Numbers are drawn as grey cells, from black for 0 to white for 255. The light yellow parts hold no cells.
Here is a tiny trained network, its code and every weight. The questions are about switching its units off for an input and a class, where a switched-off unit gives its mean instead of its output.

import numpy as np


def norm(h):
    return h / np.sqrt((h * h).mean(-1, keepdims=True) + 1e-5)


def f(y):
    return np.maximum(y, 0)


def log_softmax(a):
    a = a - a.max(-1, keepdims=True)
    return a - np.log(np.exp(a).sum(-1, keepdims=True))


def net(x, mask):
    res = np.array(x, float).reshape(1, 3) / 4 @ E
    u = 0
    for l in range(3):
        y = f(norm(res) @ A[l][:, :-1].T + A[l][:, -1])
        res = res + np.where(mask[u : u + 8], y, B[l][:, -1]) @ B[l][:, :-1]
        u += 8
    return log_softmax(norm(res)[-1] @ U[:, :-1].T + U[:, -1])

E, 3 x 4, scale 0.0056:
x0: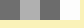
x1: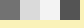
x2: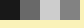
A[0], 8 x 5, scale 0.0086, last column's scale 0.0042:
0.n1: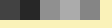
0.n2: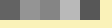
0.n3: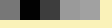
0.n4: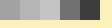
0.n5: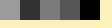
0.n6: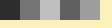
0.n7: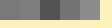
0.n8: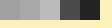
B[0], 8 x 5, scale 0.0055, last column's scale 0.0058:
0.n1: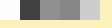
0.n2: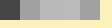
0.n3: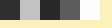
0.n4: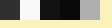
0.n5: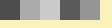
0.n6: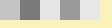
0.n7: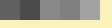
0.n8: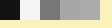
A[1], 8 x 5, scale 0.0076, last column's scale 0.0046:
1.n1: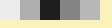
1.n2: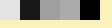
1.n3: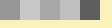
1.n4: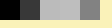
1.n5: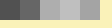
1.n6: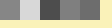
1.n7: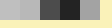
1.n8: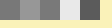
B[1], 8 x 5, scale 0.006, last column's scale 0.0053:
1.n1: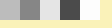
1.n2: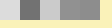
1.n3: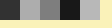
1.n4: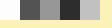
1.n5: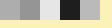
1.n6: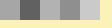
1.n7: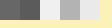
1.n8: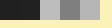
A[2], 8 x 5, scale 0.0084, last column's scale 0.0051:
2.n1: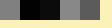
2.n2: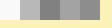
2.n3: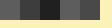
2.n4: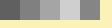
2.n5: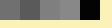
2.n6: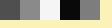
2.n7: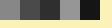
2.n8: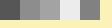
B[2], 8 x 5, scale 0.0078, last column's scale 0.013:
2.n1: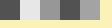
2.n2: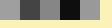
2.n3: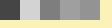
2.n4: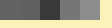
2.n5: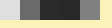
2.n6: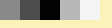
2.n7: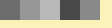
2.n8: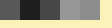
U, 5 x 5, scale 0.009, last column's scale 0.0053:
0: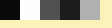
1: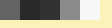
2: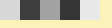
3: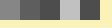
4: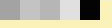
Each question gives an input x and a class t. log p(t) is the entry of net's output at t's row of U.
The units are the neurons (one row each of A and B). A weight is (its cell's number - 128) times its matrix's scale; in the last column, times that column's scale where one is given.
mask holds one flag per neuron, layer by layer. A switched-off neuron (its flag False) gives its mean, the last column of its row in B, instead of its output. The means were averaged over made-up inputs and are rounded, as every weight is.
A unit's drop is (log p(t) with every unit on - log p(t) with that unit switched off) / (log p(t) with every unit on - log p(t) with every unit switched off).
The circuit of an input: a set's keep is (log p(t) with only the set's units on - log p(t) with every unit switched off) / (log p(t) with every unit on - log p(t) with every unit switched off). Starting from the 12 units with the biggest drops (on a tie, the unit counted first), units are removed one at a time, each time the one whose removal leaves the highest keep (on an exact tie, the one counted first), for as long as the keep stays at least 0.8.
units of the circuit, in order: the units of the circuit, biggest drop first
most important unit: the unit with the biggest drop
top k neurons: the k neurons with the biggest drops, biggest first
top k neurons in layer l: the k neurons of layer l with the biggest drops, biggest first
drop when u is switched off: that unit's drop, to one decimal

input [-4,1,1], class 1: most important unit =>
2.n6
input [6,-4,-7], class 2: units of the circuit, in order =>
(2.n2, 2.n6)
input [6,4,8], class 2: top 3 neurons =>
(1.n4, 1.n5, 0.n3)
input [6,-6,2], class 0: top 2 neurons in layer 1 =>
(1.n7, 1.n4)
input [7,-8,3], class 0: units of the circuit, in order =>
(2.n1, 1.n7, 2.n6)
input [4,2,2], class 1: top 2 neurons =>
(2.n6, 1.n1)
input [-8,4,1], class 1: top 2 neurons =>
(2.n6, 2.n1)
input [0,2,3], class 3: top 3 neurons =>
(2.n6, 1.n1, 0.n4)
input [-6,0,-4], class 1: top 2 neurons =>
(2.n6, 0.n1)
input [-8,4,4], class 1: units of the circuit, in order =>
(2.n6, 1.n1)
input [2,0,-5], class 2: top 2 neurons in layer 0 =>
(0.n8, 0.n2)
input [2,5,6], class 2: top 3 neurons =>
(0.n3, 1.n4, 1.n5)
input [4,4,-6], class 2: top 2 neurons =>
(1.n1, 2.n2)
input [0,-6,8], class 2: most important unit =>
0.n1
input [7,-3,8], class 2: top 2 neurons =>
(1.n4, 1.n5)
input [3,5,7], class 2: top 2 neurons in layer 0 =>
(0.n3, 0.n6)
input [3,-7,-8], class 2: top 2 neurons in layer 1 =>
(1.n1, 1.n3)
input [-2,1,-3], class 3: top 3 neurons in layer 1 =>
(1.n4, 1.n7, 1.n5)
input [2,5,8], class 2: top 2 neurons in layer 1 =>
(1.n4, 1.n5)
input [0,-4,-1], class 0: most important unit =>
0.n6
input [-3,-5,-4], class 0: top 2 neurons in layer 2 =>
(2.n1, 2.n3)
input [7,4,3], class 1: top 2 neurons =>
(2.n6, 2.n1)
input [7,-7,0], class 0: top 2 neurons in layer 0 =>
(0.n3, 0.n6)
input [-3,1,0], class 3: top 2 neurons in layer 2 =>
(2.n6, 2.n2)
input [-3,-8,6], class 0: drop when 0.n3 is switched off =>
1.5
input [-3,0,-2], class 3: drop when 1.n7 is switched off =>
-0.1
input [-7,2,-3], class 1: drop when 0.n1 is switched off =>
0.1
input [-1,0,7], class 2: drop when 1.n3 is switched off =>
0.0
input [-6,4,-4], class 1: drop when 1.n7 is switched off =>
0.2
